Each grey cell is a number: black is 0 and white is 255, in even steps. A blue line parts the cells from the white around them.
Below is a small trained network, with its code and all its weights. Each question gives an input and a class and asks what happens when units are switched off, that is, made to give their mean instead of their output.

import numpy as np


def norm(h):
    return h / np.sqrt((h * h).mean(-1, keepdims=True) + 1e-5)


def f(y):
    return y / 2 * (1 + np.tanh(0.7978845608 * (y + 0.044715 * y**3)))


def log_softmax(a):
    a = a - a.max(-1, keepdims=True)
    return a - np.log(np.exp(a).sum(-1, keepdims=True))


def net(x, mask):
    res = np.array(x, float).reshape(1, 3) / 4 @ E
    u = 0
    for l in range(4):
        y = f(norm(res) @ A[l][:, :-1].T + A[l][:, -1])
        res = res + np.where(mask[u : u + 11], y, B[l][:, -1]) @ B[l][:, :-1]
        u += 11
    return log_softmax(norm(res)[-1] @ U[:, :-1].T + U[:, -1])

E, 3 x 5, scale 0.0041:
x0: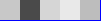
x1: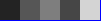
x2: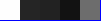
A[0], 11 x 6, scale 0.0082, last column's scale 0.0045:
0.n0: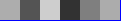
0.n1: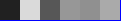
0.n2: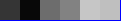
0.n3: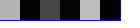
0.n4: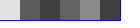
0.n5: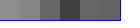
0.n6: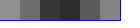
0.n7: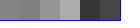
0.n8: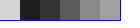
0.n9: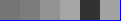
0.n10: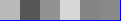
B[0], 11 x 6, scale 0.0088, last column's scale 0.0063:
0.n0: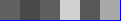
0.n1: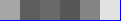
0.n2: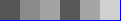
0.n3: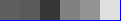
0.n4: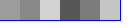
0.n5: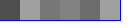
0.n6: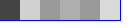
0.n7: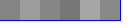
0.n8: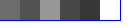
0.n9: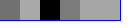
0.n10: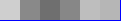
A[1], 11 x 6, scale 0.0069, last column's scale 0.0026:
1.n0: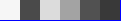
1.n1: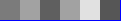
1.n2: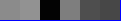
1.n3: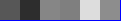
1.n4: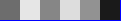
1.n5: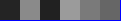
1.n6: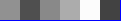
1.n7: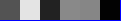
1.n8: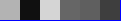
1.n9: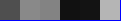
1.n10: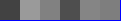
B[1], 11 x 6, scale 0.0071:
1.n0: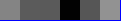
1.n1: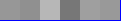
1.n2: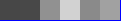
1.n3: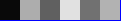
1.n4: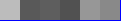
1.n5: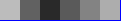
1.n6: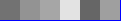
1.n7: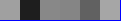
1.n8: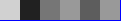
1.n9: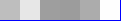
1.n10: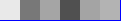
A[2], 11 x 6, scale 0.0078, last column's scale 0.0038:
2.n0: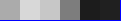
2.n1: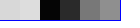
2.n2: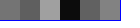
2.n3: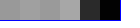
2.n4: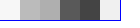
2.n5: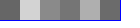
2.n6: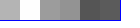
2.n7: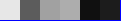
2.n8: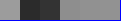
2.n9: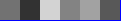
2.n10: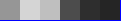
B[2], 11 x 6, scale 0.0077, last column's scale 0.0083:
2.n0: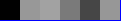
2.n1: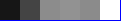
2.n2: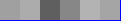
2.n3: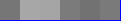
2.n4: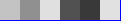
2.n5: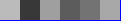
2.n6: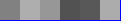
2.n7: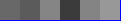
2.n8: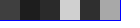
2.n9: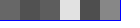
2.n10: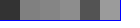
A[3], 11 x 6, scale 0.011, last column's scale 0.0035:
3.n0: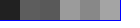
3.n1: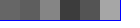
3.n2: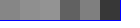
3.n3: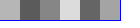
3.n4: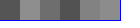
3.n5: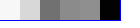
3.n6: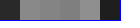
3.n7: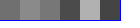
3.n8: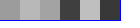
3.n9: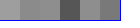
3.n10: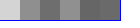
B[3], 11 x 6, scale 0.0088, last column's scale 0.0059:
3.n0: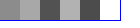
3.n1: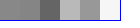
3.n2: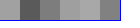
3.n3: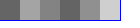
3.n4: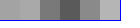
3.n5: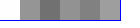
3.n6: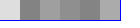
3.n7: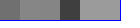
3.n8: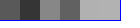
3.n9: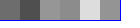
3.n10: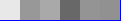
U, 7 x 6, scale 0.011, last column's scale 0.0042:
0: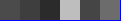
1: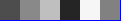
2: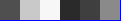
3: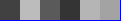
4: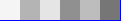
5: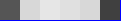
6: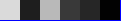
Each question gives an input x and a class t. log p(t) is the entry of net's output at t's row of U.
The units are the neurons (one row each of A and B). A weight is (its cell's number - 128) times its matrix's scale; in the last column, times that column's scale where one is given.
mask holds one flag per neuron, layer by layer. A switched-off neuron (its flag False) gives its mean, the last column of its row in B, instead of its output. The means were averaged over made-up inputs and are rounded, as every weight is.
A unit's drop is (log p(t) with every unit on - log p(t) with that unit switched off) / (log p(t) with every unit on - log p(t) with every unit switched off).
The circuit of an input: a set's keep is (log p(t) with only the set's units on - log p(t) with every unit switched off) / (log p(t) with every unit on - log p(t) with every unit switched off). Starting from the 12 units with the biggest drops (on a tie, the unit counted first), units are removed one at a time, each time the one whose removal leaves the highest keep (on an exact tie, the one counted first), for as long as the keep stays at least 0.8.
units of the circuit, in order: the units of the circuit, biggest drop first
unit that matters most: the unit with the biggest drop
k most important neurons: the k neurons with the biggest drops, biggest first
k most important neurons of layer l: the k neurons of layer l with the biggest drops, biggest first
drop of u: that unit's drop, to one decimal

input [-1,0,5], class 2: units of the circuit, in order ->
(0.n6)
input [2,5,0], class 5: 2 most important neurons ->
(0.n2, 2.n8)
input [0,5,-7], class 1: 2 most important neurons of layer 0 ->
(0.n0, 0.n10)
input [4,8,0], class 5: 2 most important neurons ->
(0.n2, 2.n8)
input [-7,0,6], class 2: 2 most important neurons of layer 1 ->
(1.n9, 1.n10)
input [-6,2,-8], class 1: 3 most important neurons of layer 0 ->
(0.n0, 0.n3, 0.n8)
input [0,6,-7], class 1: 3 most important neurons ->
(2.n8, 0.n0, 2.n1)
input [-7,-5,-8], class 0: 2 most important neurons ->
(0.n9, 0.n8)
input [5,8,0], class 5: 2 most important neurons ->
(0.n2, 0.n8)
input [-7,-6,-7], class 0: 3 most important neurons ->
(0.n9, 0.n8, 0.n4)
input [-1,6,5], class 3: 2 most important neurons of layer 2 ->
(2.n1, 2.n8)
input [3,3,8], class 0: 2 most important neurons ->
(0.n3, 0.n0)
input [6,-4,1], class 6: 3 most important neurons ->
(1.n0, 0.n6, 1.n9)
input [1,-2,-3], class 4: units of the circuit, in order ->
(2.n1)
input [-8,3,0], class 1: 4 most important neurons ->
(0.n0, 0.n3, 0.n9, 1.n10)
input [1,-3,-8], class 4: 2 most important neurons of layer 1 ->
(1.n1, 1.n0)
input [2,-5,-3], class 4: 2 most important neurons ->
(0.n10, 0.n3)
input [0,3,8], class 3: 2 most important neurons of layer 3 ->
(3.n4, 3.n7)
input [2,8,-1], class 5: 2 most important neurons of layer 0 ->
(0.n2, 0.n9)
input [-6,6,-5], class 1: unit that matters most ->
0.n3
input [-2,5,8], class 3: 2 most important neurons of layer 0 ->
(0.n3, 0.n6)
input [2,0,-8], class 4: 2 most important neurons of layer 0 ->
(0.n8, 0.n3)
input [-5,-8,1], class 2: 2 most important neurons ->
(0.n3, 0.n0)
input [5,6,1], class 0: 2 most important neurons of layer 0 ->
(0.n6, 0.n0)
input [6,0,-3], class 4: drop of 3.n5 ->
0.3
